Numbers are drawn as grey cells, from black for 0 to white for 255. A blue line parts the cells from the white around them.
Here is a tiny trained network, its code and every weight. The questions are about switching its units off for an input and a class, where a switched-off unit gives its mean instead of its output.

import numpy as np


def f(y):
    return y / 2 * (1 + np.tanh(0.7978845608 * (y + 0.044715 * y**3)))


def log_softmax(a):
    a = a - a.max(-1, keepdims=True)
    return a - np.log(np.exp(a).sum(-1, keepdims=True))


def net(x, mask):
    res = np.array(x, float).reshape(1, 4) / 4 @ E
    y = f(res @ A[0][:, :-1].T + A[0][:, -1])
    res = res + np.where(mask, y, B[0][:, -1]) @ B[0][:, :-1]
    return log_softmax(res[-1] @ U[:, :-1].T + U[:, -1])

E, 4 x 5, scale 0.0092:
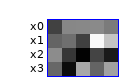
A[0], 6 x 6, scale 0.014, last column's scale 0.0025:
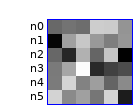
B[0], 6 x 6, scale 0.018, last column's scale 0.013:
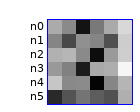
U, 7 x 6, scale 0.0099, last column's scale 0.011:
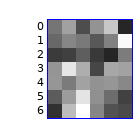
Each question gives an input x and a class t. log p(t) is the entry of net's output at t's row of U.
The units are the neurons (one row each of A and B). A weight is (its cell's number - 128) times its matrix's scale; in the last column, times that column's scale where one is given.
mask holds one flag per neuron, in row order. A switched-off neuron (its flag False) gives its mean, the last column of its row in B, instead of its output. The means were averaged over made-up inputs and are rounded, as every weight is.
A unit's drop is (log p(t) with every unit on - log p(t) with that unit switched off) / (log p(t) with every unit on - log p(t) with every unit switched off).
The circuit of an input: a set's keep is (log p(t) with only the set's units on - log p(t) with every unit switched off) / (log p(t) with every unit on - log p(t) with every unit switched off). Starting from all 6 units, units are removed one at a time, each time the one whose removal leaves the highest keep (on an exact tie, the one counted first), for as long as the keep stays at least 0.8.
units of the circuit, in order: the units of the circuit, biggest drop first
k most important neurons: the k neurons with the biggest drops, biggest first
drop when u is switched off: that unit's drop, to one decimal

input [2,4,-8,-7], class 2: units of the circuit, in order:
[n1, n5]
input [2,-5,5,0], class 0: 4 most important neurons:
[n3, n1, n5, n4]
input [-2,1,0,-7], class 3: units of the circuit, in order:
[n4]
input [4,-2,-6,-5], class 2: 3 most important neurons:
[n1, n2, n5]
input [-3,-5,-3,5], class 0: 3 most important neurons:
[n3, n4, n1]
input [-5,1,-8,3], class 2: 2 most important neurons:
[n5, n1]
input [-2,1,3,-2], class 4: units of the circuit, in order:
[n5, n2, n0]
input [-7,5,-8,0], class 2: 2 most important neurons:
[n5, n3]
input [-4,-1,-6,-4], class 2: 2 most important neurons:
[n5, n2]
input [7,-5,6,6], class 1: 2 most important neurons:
[n1, n5]
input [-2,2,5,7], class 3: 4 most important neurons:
[n2, n5, n1, n3]
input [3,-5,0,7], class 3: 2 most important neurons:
[n2, n0]
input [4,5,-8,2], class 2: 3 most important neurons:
[n1, n5, n3]
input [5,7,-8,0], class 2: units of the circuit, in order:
[n1]
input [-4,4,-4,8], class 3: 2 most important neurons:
[n2, n3]
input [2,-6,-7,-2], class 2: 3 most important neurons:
[n1, n5, n0]
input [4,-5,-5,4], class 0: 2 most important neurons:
[n3, n4]
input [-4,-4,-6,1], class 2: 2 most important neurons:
[n5, n0]
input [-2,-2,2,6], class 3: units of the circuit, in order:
[n2, n5]
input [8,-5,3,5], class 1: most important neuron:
[n0]
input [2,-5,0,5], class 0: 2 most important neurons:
[n3, n4]
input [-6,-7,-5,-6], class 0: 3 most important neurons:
[n3, n2, n1]
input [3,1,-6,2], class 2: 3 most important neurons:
[n1, n5, n3]
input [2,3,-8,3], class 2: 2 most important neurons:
[n1, n5]
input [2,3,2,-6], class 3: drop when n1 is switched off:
0.2
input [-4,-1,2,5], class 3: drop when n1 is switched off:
0.2
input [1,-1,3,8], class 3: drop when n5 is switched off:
0.0
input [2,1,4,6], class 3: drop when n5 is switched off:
0.2
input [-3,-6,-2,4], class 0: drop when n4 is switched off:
0.1
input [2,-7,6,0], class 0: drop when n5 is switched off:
0.1
